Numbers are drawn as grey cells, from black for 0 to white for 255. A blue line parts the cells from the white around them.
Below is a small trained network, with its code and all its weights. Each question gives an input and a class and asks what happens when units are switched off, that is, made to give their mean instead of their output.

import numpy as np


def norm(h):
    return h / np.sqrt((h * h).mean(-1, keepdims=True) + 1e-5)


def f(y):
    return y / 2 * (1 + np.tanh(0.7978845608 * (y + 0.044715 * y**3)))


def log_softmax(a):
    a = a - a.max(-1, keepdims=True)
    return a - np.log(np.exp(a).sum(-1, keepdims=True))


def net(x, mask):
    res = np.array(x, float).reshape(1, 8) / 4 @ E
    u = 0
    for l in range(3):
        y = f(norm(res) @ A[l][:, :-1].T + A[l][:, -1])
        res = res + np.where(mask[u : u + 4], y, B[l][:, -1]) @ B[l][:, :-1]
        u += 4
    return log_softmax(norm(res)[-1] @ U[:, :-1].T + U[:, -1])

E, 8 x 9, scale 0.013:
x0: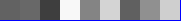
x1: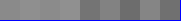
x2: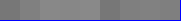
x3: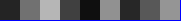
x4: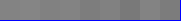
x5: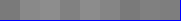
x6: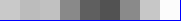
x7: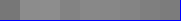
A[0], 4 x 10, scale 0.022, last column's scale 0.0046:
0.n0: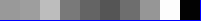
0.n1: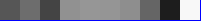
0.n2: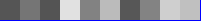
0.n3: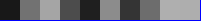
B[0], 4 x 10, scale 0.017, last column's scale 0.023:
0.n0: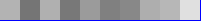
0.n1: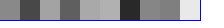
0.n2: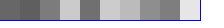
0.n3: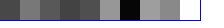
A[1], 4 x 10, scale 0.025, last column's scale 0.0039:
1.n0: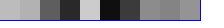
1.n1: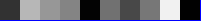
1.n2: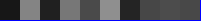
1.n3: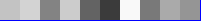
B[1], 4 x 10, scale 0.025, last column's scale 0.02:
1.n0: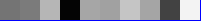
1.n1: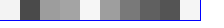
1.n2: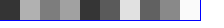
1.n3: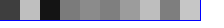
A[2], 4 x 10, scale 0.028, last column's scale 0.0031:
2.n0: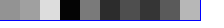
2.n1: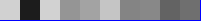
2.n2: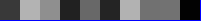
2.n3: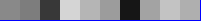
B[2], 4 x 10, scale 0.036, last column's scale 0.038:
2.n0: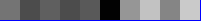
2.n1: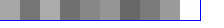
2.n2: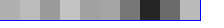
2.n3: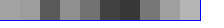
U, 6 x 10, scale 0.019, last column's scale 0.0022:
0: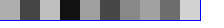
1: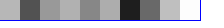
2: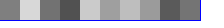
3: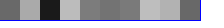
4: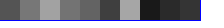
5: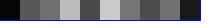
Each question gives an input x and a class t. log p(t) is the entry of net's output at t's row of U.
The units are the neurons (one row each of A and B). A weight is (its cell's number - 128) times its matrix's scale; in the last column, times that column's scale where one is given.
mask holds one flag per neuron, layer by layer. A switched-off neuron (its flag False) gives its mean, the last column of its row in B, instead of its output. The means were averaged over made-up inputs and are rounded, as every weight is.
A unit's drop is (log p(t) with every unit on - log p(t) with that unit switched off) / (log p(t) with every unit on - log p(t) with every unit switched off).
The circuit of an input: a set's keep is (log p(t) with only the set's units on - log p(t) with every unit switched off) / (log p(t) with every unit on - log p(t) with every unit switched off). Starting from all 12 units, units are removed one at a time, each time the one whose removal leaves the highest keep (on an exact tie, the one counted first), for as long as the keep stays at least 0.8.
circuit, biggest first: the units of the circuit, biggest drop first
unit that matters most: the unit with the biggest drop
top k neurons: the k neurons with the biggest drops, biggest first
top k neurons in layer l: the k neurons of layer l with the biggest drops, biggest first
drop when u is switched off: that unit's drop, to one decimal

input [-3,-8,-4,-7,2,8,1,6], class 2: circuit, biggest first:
(0.n1; 0.n3; 1.n3)
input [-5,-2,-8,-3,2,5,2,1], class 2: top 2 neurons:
(0.n1; 0.n3)
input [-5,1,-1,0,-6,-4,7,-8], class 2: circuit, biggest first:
(0.n3; 0.n1; 1.n3)
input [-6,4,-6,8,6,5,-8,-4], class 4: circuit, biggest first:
(1.n2)
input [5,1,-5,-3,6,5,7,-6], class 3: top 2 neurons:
(0.n3; 0.n1)
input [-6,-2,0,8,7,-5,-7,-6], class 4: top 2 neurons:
(1.n2; 0.n2)
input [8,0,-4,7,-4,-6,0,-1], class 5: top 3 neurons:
(1.n2; 0.n3; 0.n0)
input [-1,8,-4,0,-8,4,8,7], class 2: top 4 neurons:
(0.n3; 0.n1; 0.n2; 1.n3)
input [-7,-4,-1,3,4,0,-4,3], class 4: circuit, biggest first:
(1.n2; 0.n0)
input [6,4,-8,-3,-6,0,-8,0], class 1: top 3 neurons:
(0.n3; 0.n1; 1.n0)
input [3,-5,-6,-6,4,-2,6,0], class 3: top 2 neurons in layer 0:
(0.n3; 0.n1)
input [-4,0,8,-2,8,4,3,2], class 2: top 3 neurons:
(0.n1; 0.n3; 0.n2)
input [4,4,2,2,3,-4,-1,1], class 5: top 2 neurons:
(1.n2; 0.n0)
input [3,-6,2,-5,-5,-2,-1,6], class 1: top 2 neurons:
(0.n3; 1.n2)
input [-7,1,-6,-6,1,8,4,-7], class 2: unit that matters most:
0.n1
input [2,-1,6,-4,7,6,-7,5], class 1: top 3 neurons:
(0.n1; 0.n3; 1.n0)
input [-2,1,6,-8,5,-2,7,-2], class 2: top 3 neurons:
(0.n3; 0.n2; 0.n1)
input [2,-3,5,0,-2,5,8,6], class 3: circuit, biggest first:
(0.n3; 0.n1; 1.n3)
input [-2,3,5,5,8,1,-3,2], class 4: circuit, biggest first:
(1.n2; 0.n0)
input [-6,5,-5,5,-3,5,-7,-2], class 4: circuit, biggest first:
(1.n2)
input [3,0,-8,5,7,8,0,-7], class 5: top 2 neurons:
(1.n2; 0.n3)
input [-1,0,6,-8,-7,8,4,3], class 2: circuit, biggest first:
(0.n1; 0.n3; 1.n3)
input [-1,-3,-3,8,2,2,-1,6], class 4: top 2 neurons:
(1.n2; 0.n2)
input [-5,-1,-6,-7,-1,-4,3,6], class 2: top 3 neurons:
(0.n1; 0.n3; 0.n2)
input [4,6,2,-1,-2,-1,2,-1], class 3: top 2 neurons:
(0.n1; 0.n3)
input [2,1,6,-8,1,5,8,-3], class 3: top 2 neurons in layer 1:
(1.n0; 1.n3)
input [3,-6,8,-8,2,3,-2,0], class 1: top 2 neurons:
(0.n3; 1.n0)
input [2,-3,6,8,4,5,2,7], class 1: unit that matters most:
1.n1
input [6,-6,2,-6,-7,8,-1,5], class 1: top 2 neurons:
(0.n3; 1.n2)
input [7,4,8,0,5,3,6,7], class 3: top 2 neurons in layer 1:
(1.n3; 1.n1)
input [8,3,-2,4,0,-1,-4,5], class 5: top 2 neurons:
(1.n2; 0.n0)
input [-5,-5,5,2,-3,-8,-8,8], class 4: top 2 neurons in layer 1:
(1.n2; 1.n1)
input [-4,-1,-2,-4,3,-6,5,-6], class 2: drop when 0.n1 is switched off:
1.1
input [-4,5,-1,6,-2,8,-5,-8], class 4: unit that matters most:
1.n2
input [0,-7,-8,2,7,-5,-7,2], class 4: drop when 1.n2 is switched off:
0.6
